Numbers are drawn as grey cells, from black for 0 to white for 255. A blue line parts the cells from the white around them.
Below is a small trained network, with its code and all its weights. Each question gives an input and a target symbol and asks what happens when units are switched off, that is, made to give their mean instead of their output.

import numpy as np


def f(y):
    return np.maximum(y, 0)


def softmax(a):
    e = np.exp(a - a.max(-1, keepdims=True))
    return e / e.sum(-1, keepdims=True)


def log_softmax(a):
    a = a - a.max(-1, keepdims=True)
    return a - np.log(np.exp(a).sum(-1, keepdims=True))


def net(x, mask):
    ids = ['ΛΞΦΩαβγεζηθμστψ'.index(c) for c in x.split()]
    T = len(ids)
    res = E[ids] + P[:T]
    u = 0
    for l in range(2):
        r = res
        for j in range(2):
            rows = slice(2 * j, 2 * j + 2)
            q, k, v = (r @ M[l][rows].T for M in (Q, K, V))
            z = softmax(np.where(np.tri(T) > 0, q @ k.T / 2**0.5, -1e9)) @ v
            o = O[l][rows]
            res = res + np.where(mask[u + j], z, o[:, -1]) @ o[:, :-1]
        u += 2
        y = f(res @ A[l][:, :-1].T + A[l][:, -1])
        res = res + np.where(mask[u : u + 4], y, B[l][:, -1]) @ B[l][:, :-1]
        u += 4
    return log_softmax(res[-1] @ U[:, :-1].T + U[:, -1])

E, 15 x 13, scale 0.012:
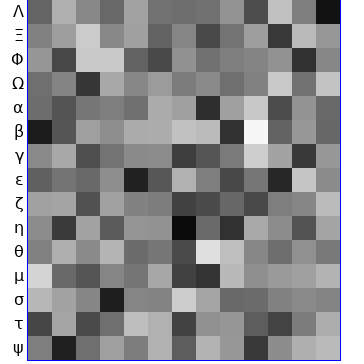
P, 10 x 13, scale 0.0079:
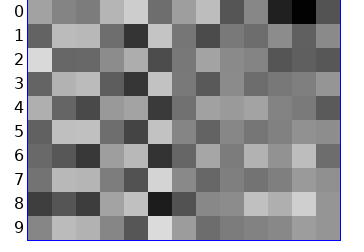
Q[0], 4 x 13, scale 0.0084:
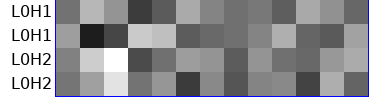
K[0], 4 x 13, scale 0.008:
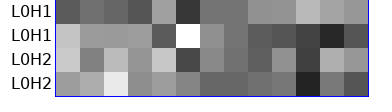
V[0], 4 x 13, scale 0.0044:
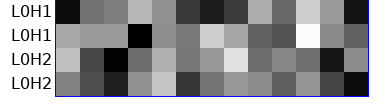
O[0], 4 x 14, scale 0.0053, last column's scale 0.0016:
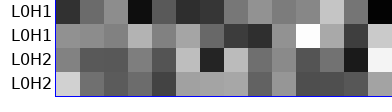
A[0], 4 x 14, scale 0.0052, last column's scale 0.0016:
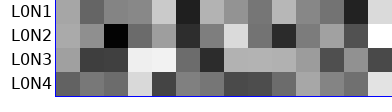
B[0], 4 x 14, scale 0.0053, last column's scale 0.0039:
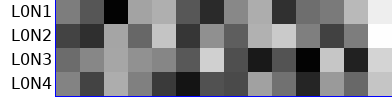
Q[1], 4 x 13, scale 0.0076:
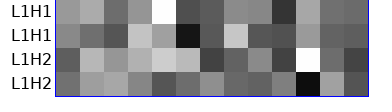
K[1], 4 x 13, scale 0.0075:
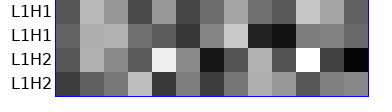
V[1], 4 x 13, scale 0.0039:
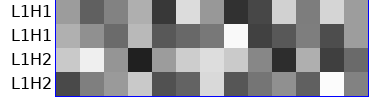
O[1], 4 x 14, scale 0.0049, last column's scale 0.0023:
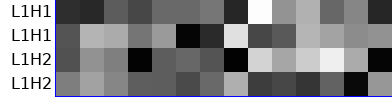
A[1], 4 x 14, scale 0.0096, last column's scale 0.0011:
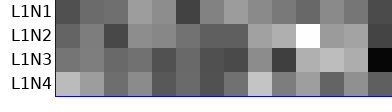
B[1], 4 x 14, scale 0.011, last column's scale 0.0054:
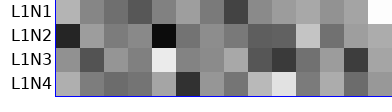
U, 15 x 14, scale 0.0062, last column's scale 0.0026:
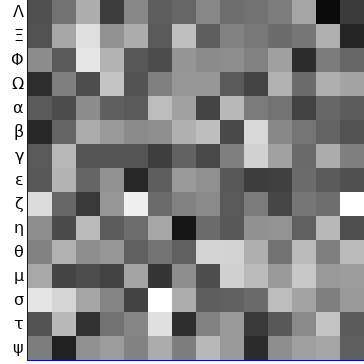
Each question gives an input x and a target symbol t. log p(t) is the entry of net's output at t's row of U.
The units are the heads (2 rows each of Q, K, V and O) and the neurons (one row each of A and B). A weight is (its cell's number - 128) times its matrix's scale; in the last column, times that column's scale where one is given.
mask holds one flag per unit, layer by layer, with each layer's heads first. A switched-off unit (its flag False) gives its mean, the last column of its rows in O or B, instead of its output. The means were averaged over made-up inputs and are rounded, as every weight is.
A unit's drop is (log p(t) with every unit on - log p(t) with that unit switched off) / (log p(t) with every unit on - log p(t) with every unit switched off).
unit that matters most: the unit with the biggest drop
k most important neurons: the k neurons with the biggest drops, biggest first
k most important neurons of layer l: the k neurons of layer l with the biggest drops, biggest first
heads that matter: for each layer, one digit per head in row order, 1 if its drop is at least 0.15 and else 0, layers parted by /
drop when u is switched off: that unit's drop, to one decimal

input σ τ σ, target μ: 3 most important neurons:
L1N4; L0N3; L0N1
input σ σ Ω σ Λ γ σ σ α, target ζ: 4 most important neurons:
L0N3; L0N4; L1N2; L0N1
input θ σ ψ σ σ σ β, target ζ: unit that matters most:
L0N3
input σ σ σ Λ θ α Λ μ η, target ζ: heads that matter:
10 / 01
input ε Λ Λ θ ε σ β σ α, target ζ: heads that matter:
00 / 01
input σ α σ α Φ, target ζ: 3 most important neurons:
L0N3; L0N1; L1N2
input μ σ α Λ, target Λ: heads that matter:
10 / 01
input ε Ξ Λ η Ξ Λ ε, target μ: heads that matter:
10 / 00
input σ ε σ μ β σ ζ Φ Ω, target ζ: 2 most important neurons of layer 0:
L0N3; L0N4
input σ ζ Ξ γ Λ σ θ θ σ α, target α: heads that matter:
00 / 10
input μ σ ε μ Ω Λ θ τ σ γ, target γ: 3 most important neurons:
L1N2; L1N4; L0N3
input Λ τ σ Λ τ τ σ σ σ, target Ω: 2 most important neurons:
L1N2; L0N3
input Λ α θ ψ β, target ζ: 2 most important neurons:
L0N1; L1N2
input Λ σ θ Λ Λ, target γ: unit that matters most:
L1N2
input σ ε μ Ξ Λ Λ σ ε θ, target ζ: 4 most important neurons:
L0N3; L1N2; L0N4; L1N1
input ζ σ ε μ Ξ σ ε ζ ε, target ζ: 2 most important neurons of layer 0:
L0N4; L0N2
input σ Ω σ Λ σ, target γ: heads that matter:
10 / 01
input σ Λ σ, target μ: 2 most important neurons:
L1N4; L0N1
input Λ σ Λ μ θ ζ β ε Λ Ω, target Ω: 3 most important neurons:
L1N2; L0N3; L1N1
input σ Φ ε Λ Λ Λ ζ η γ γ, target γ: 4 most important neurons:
L0N3; L1N4; L1N2; L1N3
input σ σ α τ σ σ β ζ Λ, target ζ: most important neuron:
L0N1
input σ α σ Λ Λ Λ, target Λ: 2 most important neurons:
L1N3; L1N1
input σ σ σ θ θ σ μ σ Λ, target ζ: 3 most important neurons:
L0N3; L0N1; L1N2
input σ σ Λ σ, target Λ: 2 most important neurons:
L1N3; L1N1
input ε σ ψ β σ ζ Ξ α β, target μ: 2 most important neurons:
L1N1; L0N1
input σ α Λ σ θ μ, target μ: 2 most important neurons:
L1N4; L1N3
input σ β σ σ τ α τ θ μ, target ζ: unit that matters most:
L0N3
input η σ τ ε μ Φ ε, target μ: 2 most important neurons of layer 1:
L1N1; L1N2
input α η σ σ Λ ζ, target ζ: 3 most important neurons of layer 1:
L1N3; L1N4; L1N2
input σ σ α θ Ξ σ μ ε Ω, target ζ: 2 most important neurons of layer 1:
L1N2; L1N1
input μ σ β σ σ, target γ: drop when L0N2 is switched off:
0.3
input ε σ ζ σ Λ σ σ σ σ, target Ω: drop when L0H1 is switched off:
0.2
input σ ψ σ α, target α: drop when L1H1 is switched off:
1.1
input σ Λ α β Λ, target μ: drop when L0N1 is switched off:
0.5
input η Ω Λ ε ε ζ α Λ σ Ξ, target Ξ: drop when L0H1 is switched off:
0.0
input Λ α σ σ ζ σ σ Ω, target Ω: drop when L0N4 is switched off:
-0.2
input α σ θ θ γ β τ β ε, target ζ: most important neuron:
L0N4
